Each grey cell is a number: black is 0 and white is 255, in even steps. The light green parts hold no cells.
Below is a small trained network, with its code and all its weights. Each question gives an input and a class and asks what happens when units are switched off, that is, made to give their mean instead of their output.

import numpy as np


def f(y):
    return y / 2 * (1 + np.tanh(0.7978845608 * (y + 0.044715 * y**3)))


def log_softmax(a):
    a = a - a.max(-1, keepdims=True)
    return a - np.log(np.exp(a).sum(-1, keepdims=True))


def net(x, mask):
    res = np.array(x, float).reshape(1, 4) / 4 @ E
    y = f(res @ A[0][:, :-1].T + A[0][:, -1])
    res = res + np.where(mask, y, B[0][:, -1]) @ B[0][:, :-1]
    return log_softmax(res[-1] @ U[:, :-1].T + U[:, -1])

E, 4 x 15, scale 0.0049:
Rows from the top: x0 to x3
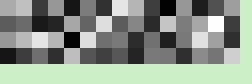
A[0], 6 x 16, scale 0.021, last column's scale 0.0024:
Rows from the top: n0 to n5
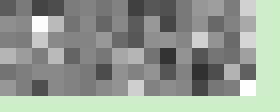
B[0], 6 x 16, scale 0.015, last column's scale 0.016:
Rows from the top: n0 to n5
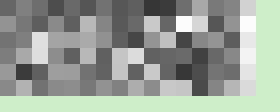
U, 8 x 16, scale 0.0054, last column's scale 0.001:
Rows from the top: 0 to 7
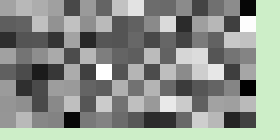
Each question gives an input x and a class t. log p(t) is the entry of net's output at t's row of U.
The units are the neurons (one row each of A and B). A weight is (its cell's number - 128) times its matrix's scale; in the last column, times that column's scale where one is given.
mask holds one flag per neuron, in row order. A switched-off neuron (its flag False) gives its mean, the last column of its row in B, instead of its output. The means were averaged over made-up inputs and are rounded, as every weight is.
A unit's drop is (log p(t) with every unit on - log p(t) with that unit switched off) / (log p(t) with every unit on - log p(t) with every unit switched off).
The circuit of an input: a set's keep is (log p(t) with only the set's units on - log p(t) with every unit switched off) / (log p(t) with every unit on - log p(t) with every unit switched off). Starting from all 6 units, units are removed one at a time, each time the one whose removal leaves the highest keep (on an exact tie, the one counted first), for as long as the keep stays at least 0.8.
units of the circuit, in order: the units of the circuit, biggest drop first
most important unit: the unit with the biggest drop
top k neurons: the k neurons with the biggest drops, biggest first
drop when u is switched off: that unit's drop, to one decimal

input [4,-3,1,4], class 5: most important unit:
n4
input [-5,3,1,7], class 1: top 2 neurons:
n2; n1
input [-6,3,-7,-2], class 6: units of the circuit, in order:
n0; n5
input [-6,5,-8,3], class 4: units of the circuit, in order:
n3; n4
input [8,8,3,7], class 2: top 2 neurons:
n1; n3
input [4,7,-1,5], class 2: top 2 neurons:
n0; n1
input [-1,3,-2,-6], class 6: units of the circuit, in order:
n3; n5
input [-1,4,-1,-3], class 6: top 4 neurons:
n3; n0; n2; n1
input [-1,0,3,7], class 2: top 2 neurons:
n0; n3
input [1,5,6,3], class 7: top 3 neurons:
n0; n4; n5
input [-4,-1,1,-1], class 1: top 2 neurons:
n2; n1
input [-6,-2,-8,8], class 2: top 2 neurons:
n2; n1
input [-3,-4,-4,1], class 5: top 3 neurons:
n1; n2; n3
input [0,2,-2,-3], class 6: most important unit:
n3
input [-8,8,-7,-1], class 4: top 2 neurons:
n3; n4
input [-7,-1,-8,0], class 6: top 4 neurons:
n2; n0; n3; n4
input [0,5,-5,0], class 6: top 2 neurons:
n5; n3
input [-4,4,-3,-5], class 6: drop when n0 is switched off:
0.3
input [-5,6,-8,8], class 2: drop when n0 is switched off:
0.3
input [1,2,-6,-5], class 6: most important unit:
n5
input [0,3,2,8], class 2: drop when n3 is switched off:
0.1
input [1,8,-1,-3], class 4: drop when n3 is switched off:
0.6
